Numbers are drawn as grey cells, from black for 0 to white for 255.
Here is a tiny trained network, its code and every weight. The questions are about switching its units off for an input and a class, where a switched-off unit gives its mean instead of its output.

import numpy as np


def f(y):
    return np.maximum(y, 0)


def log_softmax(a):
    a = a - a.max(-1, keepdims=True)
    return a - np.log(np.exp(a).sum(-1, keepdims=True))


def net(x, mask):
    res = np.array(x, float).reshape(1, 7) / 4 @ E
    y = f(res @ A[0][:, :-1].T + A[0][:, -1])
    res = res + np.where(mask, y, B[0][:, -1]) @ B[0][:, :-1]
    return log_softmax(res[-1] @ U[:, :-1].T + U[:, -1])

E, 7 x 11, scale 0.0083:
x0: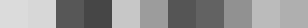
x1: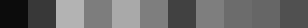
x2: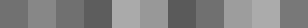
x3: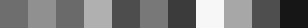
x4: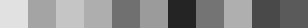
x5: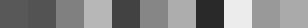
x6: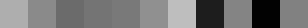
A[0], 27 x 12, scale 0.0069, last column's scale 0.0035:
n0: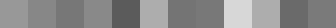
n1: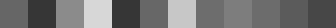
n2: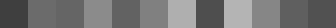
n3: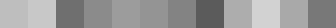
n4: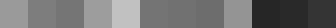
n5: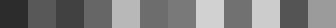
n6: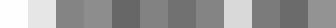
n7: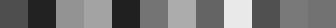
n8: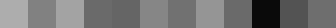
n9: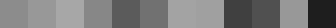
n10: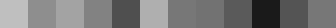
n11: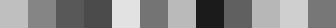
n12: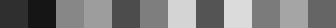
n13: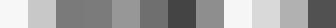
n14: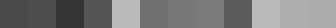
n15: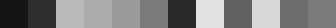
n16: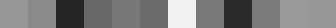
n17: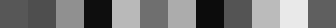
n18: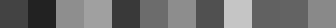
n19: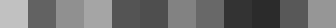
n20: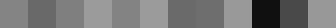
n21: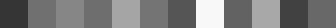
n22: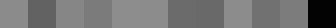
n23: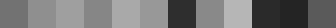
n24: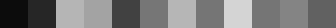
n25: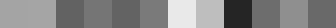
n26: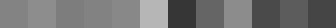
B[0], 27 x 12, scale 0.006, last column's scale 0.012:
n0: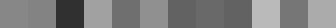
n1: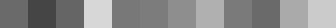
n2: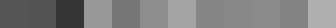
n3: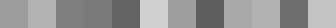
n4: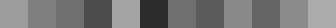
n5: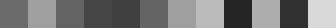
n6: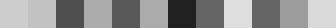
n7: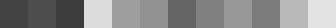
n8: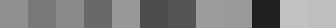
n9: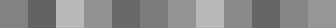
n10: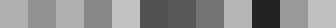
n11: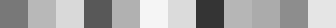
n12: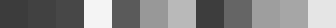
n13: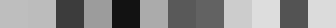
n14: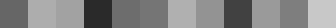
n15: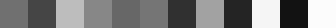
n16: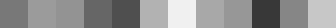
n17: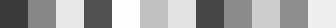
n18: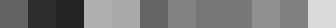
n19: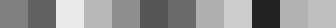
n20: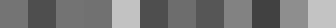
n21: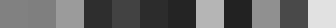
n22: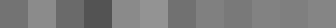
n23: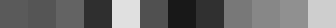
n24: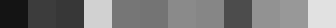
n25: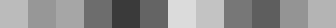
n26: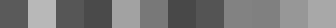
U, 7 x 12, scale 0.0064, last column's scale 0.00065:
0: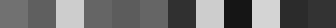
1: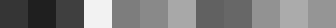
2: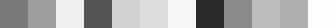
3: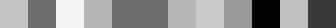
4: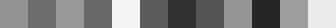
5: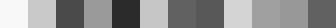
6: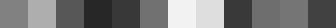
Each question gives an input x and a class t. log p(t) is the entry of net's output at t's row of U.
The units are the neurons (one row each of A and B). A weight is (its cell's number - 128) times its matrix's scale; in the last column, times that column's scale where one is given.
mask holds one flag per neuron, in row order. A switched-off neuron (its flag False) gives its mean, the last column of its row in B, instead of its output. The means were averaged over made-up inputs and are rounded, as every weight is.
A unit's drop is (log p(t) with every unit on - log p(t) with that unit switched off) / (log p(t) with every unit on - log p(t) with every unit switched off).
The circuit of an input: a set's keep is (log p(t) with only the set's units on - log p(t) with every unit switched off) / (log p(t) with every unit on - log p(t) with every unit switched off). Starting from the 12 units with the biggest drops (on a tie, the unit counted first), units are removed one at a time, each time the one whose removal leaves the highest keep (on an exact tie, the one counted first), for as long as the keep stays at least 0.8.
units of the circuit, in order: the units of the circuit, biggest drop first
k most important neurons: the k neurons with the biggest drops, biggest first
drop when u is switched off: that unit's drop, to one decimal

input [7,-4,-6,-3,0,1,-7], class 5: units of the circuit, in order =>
n13
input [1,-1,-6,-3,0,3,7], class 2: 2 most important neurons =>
n11, n17
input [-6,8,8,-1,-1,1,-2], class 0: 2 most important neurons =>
n15, n21
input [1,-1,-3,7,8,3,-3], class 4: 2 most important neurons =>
n23, n20
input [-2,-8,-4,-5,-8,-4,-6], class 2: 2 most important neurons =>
n17, n11
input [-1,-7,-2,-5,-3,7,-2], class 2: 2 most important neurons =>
n11, n17
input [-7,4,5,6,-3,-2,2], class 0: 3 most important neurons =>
n21, n15, n5
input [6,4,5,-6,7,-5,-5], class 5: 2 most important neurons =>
n13, n6
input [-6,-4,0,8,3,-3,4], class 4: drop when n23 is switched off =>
0.2
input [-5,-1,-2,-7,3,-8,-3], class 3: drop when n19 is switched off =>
0.1
